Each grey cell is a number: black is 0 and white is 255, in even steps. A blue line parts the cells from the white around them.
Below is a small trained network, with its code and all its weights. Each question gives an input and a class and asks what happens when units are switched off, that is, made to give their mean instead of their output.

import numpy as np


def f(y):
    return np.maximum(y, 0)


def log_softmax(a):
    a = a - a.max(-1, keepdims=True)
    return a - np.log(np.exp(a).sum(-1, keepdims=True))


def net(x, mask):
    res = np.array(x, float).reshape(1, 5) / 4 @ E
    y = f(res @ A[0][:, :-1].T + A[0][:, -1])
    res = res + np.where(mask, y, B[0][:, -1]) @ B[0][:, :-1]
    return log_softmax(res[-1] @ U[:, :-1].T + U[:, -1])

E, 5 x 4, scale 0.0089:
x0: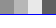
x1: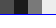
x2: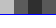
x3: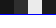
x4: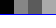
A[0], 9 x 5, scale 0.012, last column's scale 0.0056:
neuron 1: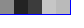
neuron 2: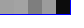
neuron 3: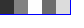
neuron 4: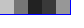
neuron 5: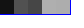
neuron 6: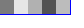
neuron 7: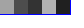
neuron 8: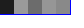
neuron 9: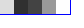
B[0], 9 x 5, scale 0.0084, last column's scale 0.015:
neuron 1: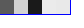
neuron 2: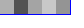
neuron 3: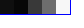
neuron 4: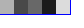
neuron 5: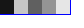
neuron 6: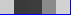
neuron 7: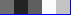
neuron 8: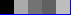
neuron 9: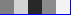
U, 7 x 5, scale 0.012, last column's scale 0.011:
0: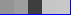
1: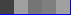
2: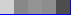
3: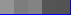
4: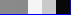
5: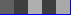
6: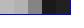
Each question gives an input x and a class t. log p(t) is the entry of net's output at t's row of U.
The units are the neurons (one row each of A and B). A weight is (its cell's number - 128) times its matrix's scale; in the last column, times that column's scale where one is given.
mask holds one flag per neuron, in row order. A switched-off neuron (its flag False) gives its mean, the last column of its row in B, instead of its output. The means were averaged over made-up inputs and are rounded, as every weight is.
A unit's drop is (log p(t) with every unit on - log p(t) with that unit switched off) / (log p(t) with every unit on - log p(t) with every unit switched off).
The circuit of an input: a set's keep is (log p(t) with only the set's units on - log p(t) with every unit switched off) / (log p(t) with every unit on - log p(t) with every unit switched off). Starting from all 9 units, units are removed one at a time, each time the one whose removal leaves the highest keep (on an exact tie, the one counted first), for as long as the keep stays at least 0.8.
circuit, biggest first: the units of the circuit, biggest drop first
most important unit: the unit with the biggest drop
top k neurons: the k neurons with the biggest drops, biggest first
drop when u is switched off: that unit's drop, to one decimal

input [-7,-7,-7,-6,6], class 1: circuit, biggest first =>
(neuron 8; neuron 1)
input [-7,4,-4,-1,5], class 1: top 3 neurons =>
(neuron 8; neuron 5; neuron 6)
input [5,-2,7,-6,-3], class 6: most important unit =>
neuron 4
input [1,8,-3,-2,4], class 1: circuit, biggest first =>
(neuron 8; neuron 5)
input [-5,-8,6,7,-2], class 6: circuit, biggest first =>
(neuron 3; neuron 4)
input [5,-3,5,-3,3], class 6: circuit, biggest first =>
(neuron 1; neuron 7; neuron 3)
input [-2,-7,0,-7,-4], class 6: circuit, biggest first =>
(neuron 4; neuron 1)
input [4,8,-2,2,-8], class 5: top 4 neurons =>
(neuron 1; neuron 5; neuron 3; neuron 7)
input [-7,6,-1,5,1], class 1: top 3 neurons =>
(neuron 5; neuron 8; neuron 6)
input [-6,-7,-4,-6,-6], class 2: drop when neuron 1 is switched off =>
0.3
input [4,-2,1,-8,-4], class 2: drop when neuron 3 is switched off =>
0.2
